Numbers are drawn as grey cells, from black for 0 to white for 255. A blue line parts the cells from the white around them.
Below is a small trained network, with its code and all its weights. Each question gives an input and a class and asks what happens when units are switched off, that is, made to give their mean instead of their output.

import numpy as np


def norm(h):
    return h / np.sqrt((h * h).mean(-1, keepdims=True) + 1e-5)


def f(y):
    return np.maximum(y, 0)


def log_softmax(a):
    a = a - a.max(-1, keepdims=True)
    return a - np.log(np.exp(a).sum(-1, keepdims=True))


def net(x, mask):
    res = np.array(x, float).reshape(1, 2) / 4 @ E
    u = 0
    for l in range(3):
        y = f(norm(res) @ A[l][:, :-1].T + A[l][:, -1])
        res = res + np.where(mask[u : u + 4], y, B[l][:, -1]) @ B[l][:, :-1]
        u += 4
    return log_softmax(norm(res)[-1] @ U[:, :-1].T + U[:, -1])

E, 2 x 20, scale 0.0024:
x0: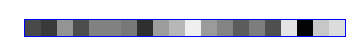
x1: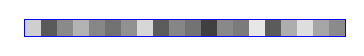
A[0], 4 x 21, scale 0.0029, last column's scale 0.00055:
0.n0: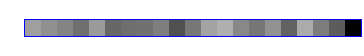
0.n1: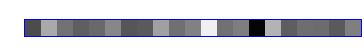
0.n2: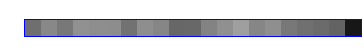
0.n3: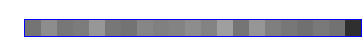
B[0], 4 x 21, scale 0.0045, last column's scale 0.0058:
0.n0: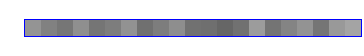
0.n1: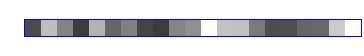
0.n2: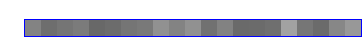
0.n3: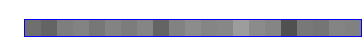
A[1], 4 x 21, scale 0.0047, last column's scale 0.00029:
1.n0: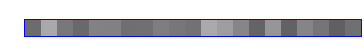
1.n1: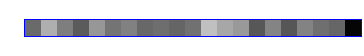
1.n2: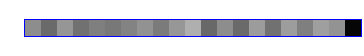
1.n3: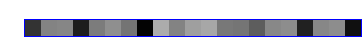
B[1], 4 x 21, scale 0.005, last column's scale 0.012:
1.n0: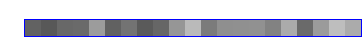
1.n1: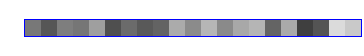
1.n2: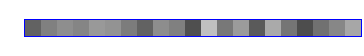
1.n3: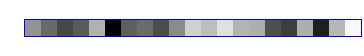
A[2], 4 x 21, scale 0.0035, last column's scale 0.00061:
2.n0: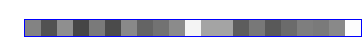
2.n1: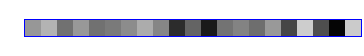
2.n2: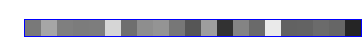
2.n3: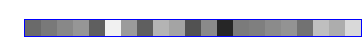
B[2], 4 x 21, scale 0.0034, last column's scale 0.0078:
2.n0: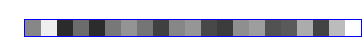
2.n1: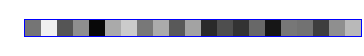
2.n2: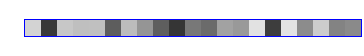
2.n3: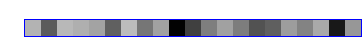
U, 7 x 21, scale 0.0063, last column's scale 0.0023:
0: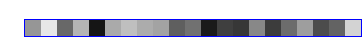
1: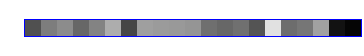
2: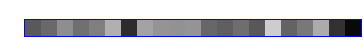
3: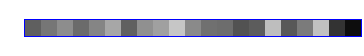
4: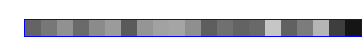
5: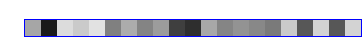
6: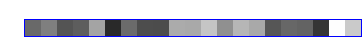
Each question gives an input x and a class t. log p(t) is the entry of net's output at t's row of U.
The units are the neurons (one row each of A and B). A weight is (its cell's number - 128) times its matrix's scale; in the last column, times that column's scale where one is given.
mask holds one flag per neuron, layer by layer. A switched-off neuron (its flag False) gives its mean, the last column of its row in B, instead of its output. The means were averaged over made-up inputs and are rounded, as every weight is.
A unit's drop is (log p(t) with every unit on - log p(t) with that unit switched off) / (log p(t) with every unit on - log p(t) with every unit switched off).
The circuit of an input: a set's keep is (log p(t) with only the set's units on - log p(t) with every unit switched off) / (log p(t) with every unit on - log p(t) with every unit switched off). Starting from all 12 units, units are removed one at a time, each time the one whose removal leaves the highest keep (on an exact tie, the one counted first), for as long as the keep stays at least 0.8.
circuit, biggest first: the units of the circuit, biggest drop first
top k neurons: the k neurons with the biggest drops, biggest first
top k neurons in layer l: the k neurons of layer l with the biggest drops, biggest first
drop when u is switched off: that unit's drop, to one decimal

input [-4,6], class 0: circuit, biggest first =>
[0.n1, 1.n3]
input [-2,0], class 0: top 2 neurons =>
[0.n1, 1.n1]
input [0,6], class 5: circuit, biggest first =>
[1.n3, 0.n1, 2.n0, 1.n1]
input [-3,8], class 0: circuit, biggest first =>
[1.n1, 1.n3]
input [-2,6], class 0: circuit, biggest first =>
[0.n1, 1.n1, 1.n3]
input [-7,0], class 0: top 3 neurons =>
[0.n1, 1.n3, 1.n1]
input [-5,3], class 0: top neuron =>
[0.n1]
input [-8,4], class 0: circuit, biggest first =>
[0.n1, 1.n3]
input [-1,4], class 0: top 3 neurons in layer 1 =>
[1.n1, 1.n0, 1.n3]
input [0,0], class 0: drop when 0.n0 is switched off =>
0.8
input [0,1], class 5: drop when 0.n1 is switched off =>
1.0
